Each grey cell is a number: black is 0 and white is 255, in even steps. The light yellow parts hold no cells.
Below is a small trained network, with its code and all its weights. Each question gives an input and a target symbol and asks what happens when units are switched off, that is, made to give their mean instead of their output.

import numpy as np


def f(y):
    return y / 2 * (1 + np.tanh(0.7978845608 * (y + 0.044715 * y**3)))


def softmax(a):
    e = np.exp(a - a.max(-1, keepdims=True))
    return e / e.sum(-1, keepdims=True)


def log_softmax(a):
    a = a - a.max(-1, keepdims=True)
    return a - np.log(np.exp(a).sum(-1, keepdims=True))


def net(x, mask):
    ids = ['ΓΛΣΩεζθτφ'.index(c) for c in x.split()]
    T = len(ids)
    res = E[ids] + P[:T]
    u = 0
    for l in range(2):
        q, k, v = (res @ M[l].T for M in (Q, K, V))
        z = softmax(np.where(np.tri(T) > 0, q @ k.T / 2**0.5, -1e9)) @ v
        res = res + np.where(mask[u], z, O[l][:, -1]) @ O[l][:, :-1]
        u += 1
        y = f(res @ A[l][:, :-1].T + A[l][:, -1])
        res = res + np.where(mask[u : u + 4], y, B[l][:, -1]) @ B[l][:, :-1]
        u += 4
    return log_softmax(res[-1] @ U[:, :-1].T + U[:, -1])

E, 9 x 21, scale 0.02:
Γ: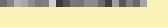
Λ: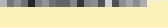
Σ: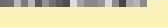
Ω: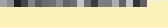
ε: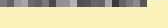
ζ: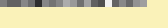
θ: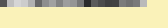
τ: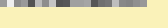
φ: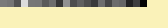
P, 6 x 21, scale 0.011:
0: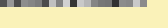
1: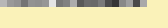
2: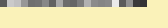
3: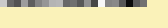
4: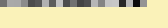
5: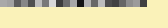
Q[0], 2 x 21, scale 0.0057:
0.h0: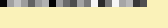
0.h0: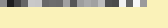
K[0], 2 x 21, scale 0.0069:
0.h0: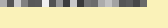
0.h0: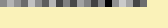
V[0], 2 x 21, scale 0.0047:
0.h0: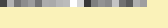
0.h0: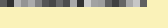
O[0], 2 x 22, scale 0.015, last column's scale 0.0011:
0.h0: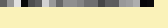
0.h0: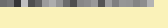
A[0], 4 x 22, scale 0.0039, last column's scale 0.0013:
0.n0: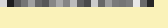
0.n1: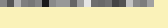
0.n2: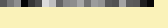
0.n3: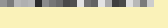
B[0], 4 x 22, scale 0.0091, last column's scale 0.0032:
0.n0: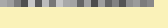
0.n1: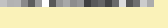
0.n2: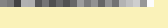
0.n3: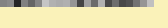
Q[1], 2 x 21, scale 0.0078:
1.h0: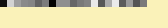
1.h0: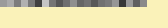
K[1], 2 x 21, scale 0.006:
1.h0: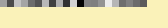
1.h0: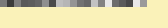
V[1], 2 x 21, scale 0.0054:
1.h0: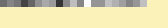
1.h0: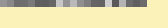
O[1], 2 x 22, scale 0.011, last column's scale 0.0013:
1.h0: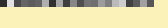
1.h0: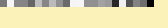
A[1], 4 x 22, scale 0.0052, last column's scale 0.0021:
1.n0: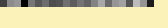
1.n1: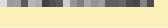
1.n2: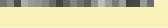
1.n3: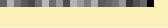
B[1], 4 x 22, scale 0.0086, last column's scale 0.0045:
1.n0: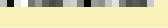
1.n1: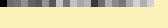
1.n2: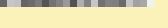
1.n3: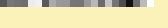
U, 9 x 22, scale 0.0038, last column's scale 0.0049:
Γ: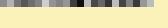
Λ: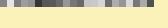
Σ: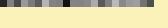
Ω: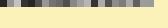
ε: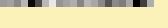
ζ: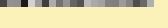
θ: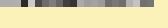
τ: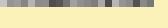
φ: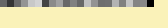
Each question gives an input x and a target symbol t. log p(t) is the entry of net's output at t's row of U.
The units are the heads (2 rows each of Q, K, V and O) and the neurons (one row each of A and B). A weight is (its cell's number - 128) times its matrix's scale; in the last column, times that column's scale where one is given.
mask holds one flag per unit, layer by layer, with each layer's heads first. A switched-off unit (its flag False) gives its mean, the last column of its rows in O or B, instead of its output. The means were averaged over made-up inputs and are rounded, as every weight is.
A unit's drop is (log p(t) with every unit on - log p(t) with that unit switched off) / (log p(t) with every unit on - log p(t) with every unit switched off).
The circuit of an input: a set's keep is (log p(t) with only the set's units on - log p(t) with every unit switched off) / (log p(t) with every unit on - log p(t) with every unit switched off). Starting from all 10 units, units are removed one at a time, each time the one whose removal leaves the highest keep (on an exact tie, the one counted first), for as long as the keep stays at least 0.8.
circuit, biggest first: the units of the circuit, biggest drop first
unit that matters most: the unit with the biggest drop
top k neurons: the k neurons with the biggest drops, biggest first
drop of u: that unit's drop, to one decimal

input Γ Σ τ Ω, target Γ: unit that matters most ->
1.h0
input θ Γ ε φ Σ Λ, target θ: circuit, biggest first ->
[0.h0 0.n2]
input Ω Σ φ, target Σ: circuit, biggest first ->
[0.h0 0.n2]
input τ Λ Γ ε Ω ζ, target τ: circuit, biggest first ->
[0.h0 1.n0 1.h0]
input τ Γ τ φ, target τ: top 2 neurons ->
[1.n0 0.n2]
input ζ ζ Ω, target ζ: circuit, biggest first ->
[1.h0 1.n3]
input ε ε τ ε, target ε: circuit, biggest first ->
[1.h0 0.h0]
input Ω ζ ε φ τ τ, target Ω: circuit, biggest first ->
[0.h0 1.n1]
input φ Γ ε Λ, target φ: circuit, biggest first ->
[1.h0 0.h0]
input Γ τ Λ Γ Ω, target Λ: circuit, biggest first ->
[0.h0 1.n2]
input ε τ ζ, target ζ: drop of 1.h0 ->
1.0
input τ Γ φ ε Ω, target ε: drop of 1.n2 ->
0.0
